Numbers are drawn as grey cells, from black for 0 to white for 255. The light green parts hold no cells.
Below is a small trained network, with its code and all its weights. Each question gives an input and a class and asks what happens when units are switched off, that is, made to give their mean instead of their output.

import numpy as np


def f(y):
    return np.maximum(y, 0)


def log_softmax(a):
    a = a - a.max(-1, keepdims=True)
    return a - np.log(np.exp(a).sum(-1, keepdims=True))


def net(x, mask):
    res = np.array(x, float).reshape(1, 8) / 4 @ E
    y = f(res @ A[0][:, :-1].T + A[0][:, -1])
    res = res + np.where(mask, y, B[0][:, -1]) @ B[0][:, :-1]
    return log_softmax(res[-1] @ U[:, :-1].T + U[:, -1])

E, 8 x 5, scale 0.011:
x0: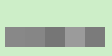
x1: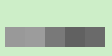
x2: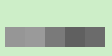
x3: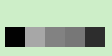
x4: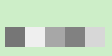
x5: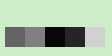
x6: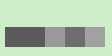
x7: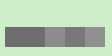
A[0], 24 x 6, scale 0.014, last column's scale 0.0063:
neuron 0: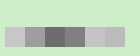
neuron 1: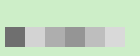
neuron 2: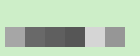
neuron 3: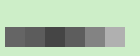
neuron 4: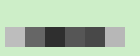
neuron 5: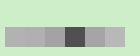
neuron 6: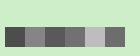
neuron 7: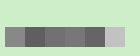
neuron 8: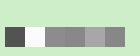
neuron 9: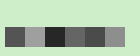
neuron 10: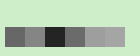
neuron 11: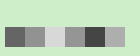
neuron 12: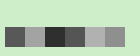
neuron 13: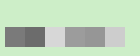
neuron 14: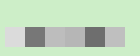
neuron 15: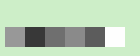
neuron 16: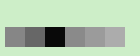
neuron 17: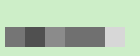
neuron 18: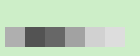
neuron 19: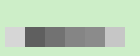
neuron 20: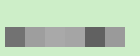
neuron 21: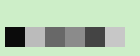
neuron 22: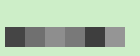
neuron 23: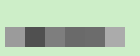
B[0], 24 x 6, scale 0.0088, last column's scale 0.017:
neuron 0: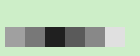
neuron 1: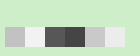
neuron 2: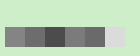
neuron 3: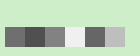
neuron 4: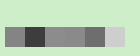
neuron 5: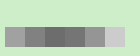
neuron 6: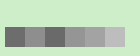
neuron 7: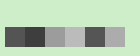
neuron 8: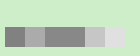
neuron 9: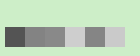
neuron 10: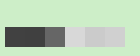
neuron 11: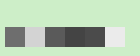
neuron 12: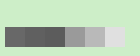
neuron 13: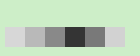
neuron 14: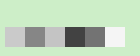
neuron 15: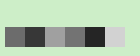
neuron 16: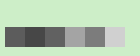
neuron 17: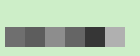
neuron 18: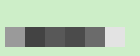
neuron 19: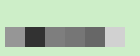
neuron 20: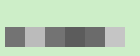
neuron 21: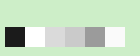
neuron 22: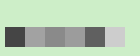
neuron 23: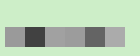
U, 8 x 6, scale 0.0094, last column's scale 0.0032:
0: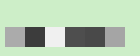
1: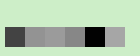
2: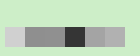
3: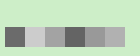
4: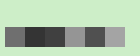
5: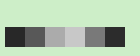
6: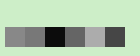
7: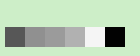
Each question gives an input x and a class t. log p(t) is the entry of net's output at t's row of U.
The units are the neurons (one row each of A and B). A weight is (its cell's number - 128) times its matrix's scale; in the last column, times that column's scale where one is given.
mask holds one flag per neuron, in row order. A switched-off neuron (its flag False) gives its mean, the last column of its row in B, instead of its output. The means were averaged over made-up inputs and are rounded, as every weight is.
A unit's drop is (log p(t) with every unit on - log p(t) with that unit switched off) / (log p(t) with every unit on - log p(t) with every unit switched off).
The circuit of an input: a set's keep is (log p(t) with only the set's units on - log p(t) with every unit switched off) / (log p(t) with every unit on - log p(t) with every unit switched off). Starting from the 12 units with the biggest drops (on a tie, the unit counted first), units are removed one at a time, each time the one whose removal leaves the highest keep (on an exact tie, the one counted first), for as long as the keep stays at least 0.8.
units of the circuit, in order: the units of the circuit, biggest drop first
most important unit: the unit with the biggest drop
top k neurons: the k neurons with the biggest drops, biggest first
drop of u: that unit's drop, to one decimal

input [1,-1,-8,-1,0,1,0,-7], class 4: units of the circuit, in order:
(neuron 1; neuron 21)
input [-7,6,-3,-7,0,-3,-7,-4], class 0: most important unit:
neuron 1
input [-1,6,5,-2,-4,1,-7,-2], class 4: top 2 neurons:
(neuron 13; neuron 21)
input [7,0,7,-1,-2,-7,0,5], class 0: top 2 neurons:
(neuron 14; neuron 21)
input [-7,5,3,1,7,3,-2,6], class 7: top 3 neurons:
(neuron 8; neuron 18; neuron 11)
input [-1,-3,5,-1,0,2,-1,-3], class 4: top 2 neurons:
(neuron 1; neuron 21)
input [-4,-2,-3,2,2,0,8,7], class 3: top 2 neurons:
(neuron 10; neuron 13)
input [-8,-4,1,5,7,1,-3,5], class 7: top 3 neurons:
(neuron 8; neuron 14; neuron 12)
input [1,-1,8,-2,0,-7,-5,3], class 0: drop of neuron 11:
-0.1
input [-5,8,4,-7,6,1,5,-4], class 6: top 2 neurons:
(neuron 0; neuron 2)
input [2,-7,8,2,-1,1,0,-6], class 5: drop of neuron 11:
0.1
